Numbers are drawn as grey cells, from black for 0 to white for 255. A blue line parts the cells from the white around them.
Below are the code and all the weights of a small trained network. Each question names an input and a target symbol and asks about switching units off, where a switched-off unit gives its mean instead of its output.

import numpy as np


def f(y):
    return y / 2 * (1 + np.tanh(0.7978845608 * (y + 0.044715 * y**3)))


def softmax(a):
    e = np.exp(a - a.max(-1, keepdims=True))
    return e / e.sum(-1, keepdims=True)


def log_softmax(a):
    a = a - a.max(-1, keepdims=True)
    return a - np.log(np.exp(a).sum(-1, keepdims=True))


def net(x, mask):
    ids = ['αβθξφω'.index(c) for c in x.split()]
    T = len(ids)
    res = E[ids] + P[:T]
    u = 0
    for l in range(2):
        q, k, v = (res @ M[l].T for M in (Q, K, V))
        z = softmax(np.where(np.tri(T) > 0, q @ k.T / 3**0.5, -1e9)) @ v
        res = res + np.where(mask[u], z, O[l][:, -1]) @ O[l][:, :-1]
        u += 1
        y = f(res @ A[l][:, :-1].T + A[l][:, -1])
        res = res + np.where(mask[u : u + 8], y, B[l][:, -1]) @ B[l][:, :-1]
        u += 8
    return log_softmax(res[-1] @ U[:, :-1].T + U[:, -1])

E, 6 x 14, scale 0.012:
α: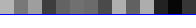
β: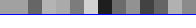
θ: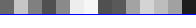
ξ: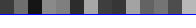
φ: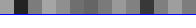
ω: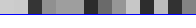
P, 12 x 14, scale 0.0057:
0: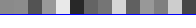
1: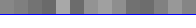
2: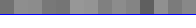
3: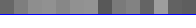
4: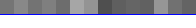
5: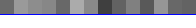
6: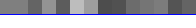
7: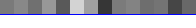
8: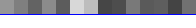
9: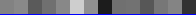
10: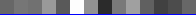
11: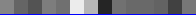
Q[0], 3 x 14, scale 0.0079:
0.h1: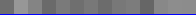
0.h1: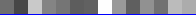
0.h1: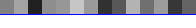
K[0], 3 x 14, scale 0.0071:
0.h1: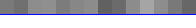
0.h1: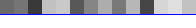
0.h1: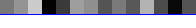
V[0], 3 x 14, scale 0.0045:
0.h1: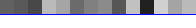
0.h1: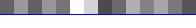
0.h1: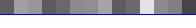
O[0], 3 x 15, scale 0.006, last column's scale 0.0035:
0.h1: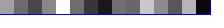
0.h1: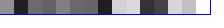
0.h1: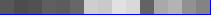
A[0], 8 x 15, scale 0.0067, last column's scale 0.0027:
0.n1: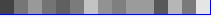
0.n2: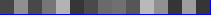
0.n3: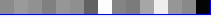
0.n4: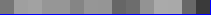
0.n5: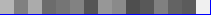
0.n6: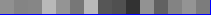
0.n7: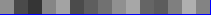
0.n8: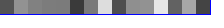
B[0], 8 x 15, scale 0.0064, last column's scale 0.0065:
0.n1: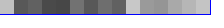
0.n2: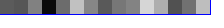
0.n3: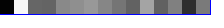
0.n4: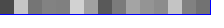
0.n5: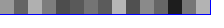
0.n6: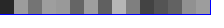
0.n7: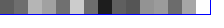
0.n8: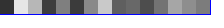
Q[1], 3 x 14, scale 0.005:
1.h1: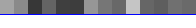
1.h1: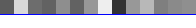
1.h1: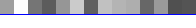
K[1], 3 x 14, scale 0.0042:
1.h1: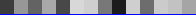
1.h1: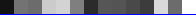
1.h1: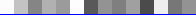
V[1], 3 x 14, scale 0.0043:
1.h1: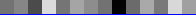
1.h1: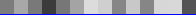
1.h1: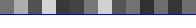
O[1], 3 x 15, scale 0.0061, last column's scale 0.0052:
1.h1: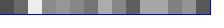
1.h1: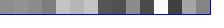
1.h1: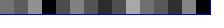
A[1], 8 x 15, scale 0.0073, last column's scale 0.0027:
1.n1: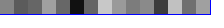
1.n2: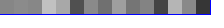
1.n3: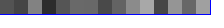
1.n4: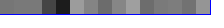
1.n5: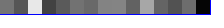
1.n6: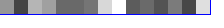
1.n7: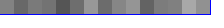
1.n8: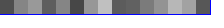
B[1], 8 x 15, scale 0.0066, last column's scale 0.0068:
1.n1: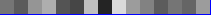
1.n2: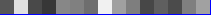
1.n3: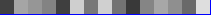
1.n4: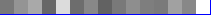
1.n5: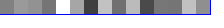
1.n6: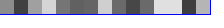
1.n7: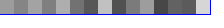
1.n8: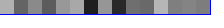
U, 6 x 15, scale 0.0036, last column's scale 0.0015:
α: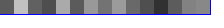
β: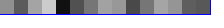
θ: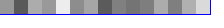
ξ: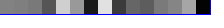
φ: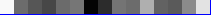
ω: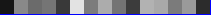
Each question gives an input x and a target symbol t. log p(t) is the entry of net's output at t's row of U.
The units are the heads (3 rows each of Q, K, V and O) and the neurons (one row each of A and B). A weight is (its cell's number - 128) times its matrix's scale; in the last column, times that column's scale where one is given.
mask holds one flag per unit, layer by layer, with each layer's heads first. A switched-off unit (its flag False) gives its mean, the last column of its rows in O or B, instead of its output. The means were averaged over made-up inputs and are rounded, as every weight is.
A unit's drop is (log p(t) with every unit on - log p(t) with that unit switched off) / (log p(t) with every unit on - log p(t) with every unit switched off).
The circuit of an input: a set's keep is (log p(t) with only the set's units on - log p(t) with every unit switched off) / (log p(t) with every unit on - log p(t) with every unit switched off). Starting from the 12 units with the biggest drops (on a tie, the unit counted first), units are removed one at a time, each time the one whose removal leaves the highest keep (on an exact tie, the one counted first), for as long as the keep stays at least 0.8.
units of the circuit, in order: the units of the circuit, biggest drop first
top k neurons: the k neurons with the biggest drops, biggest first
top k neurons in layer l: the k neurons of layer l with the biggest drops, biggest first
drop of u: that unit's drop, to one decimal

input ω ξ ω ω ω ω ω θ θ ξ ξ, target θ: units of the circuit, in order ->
[1.h1 0.h1 0.n7]
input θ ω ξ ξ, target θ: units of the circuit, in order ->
[0.h1 1.h1 0.n7]
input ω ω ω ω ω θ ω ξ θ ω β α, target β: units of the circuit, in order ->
[0.h1 1.n6]
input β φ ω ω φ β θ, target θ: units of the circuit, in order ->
[0.h1 1.h1 1.n3]
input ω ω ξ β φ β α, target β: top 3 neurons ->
[1.n6 0.n7 1.n1]
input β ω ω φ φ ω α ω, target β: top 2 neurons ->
[1.n6 0.n7]
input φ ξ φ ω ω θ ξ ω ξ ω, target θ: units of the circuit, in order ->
[0.h1 1.h1 0.n7]
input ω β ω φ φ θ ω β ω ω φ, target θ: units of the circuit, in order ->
[1.h1 0.h1 0.n7]
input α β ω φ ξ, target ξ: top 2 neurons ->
[0.n8 1.n8]
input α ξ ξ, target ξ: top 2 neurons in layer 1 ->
[1.n8 1.n7]
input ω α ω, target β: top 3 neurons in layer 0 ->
[0.n7 0.n3 0.n8]
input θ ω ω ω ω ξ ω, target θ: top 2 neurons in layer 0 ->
[0.n7 0.n1]
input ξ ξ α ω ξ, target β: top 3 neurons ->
[0.n7 1.n1 0.n2]
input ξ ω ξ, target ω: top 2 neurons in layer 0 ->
[0.n2 0.n7]
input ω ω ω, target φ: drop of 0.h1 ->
0.3
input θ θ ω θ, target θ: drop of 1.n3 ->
0.1
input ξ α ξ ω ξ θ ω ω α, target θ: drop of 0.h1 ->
0.4
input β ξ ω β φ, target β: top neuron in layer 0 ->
[0.n2]
